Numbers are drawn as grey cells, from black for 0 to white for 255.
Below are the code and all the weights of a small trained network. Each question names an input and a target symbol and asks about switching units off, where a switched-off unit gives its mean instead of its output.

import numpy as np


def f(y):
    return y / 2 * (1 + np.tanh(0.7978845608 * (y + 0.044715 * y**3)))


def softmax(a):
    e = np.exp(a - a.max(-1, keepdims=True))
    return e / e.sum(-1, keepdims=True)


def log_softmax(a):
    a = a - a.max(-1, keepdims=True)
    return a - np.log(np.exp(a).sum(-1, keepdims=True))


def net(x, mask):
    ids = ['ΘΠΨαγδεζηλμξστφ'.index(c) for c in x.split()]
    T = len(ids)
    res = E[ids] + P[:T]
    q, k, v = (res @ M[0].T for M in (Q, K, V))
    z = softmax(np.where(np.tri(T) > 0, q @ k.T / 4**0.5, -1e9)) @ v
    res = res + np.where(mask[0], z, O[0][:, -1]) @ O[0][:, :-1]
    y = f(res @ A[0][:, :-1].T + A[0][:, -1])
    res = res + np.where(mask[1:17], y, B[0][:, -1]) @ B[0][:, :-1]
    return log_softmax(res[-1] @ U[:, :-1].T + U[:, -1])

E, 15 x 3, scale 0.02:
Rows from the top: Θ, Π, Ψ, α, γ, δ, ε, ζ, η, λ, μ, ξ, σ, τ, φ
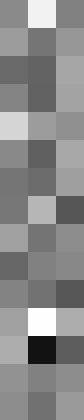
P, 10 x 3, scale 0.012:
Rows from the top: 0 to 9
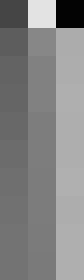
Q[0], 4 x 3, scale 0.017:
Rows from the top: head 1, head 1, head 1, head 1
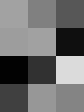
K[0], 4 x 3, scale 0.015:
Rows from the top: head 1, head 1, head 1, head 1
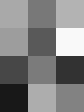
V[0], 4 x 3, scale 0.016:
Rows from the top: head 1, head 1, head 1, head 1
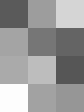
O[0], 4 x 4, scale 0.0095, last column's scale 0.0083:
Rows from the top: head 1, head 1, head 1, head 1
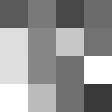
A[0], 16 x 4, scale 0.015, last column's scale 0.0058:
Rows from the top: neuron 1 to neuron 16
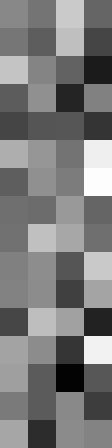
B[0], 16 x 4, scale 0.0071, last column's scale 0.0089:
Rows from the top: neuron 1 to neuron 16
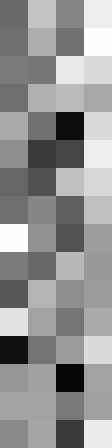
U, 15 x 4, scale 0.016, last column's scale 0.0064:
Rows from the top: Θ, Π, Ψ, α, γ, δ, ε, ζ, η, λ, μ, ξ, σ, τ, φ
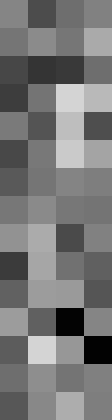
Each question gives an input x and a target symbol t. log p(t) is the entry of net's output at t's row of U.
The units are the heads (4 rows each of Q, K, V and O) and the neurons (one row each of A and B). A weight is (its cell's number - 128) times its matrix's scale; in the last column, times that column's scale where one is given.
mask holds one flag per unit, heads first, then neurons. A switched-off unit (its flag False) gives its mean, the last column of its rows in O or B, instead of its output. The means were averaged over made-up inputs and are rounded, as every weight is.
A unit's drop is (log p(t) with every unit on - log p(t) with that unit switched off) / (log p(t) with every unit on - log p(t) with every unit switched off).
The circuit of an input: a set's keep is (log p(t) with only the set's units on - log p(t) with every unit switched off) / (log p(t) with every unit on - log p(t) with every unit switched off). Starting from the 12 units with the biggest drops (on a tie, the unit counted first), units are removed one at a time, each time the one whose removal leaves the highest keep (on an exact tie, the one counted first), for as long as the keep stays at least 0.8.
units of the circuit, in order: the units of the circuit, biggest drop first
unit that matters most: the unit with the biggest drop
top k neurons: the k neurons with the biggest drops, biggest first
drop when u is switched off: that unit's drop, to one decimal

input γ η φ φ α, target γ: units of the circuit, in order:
neuron 3; head 1
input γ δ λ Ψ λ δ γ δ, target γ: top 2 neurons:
neuron 3; neuron 6
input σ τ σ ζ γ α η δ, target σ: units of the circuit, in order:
head 1; neuron 1; neuron 2; neuron 16
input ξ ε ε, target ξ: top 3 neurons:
neuron 14; neuron 6; neuron 7
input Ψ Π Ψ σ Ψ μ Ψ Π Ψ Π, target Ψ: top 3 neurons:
neuron 5; neuron 3; neuron 4
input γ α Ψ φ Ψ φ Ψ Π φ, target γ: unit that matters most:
neuron 3
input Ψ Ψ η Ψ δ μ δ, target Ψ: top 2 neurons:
neuron 5; neuron 3
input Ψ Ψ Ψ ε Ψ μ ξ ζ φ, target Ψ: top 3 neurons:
neuron 5; neuron 3; neuron 4
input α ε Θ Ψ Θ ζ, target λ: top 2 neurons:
neuron 4; neuron 5
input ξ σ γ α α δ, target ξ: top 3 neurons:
neuron 14; neuron 6; neuron 16
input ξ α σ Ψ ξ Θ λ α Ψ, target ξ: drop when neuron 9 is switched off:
0.0
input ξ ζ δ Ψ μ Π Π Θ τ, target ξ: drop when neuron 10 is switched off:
-0.1
